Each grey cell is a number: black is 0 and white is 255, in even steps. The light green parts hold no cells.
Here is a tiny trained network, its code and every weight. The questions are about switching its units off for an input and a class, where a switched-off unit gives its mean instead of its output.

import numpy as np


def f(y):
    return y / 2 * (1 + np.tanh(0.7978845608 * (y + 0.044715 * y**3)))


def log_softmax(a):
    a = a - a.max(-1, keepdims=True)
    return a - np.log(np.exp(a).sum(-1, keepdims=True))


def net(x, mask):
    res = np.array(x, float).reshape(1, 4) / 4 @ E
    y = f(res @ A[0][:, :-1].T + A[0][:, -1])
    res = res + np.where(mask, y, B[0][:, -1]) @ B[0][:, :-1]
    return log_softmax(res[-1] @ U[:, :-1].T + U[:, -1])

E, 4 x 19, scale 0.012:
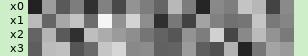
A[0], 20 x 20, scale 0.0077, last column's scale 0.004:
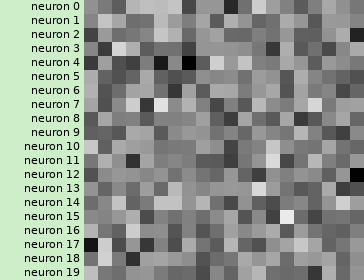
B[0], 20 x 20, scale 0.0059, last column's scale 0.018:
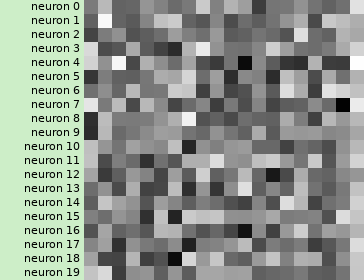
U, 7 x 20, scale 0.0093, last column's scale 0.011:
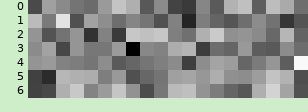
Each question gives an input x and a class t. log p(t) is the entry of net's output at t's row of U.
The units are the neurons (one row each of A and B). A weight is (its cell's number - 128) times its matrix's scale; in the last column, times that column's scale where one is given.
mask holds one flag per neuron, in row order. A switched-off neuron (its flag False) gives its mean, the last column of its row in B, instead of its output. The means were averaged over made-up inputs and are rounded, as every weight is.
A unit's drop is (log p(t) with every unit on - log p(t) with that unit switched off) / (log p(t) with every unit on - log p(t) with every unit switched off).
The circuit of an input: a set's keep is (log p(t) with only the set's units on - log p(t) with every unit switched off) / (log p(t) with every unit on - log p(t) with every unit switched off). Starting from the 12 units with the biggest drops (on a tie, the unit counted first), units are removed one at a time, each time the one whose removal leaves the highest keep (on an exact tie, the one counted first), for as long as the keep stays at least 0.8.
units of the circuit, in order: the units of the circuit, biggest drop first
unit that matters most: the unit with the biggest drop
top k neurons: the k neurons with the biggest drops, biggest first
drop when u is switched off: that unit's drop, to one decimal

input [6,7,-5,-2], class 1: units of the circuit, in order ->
[neuron 7]
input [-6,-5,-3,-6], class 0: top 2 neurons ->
[neuron 6; neuron 5]
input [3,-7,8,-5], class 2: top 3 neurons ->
[neuron 18; neuron 11; neuron 7]
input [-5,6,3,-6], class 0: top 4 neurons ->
[neuron 6; neuron 4; neuron 16; neuron 5]
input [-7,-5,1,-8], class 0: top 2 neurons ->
[neuron 6; neuron 5]
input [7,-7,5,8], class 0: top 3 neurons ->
[neuron 8; neuron 7; neuron 1]
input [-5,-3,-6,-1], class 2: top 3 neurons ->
[neuron 3; neuron 15; neuron 17]
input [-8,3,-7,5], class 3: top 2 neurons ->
[neuron 13; neuron 10]
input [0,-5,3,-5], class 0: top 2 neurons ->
[neuron 7; neuron 5]
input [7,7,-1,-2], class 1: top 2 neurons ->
[neuron 7; neuron 13]
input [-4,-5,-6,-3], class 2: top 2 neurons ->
[neuron 3; neuron 7]
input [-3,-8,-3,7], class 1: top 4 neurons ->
[neuron 4; neuron 6; neuron 5; neuron 16]
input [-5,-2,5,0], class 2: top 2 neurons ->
[neuron 11; neuron 18]
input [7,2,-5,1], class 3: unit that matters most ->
neuron 17
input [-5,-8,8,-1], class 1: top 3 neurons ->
[neuron 4; neuron 3; neuron 15]
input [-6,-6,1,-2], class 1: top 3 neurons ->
[neuron 4; neuron 17; neuron 1]
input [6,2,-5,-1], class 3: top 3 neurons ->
[neuron 17; neuron 11; neuron 18]
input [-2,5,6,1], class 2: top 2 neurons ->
[neuron 4; neuron 11]
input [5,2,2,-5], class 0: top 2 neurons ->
[neuron 6; neuron 16]
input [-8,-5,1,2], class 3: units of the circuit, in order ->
[neuron 13]
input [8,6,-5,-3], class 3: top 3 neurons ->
[neuron 17; neuron 4; neuron 12]
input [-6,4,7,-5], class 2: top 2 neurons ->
[neuron 11; neuron 18]
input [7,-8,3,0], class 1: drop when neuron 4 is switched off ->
1.9
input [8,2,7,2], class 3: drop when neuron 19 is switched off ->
-0.1
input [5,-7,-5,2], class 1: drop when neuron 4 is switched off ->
1.4
